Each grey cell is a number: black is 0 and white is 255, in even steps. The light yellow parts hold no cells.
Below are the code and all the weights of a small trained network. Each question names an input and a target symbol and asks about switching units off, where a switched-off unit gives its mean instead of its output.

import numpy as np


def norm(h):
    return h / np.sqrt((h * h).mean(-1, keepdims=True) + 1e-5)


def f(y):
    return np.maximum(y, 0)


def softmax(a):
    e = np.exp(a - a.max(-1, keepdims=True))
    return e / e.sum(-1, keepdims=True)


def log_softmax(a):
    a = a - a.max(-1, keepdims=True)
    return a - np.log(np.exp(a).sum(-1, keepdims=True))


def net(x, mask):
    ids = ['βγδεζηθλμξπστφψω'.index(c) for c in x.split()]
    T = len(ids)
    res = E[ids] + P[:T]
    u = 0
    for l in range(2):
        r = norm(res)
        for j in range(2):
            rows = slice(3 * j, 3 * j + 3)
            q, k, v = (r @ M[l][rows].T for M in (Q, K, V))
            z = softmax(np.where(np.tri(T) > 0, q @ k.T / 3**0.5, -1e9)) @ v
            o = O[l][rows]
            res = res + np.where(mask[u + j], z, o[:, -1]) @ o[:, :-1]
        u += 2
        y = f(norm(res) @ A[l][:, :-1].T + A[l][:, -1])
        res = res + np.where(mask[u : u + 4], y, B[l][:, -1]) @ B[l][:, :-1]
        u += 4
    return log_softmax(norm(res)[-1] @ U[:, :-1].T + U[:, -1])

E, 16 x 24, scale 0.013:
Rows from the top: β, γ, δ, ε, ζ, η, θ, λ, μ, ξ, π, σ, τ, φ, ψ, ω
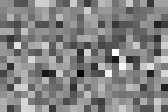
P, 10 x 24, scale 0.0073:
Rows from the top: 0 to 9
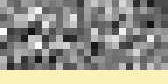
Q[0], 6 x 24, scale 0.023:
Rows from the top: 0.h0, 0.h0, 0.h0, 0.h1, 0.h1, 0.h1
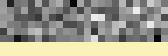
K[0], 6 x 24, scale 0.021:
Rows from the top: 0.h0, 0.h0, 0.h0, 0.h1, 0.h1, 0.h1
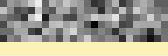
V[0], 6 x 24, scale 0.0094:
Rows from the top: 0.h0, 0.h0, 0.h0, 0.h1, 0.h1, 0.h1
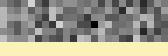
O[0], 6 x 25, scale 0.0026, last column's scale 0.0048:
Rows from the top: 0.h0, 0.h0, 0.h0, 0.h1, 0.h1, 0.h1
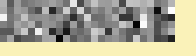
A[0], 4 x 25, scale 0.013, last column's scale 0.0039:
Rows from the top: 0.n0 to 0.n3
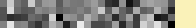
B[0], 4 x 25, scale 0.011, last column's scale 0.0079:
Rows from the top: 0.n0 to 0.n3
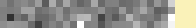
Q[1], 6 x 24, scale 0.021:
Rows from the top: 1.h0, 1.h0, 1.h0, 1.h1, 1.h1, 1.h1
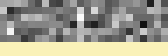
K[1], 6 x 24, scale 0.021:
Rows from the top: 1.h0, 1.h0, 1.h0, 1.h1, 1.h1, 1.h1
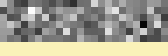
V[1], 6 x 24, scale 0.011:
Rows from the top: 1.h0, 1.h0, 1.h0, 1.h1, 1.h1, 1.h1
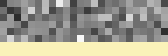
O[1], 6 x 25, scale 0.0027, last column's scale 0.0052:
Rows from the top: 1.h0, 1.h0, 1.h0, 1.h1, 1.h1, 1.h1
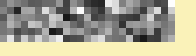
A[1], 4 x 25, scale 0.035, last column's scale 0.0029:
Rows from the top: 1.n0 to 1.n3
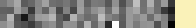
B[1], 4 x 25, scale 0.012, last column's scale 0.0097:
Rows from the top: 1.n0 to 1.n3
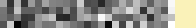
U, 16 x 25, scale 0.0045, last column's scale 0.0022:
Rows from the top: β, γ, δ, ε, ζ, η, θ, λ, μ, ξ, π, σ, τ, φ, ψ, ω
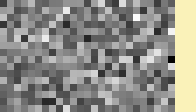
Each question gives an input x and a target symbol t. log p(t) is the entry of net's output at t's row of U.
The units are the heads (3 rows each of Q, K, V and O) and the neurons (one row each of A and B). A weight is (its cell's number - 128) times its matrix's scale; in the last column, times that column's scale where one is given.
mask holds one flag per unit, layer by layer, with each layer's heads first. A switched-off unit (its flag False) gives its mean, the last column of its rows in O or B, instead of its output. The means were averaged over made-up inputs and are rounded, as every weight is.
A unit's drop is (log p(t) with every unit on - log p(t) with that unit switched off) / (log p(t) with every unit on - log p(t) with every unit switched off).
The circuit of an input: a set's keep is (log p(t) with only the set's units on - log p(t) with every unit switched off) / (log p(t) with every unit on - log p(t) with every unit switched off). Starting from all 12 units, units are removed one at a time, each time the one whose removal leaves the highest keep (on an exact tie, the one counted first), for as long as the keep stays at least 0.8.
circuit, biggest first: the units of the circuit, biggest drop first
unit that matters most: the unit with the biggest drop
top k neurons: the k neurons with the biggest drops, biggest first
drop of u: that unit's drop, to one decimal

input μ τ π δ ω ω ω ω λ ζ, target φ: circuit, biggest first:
[0.h0; 1.n2; 0.n2]
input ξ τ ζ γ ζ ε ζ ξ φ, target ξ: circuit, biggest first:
[0.h0; 1.n3; 0.n2]
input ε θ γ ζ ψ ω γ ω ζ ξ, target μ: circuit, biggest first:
[0.h1; 1.n0]
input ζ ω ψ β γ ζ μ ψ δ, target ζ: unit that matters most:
0.h1
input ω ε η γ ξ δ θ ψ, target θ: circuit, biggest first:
[1.h1; 0.n3]
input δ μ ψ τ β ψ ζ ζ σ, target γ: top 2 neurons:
[1.n3; 0.n3]
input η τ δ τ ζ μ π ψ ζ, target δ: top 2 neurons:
[0.n1; 0.n3]
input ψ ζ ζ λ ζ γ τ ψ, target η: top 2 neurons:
[0.n3; 1.n0]
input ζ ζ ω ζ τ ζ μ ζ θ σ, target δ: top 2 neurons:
[0.n1; 1.n3]
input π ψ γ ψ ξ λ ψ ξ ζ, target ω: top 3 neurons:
[0.n0; 1.n3; 0.n3]
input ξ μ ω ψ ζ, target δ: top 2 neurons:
[0.n1; 1.n3]
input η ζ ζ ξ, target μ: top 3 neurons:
[1.n0; 1.n1; 1.n3]
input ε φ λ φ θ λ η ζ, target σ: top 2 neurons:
[0.n3; 1.n3]
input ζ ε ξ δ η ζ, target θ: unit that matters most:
0.h0
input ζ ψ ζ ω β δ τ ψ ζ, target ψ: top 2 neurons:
[0.n3; 1.n3]
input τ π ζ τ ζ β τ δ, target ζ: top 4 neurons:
[1.n3; 0.n3; 1.n0; 1.n1]
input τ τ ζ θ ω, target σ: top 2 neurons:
[1.n0; 1.n1]
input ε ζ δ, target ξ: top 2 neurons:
[1.n3; 0.n3]
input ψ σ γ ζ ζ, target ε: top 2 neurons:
[0.n3; 1.n3]
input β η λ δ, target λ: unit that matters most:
0.h1
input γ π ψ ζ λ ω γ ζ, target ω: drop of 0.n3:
0.2
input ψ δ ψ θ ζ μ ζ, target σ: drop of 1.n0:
0.2
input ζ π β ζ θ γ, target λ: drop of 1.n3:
0.2
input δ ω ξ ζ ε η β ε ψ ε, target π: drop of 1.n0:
0.1
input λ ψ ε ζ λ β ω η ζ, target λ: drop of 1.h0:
0.2
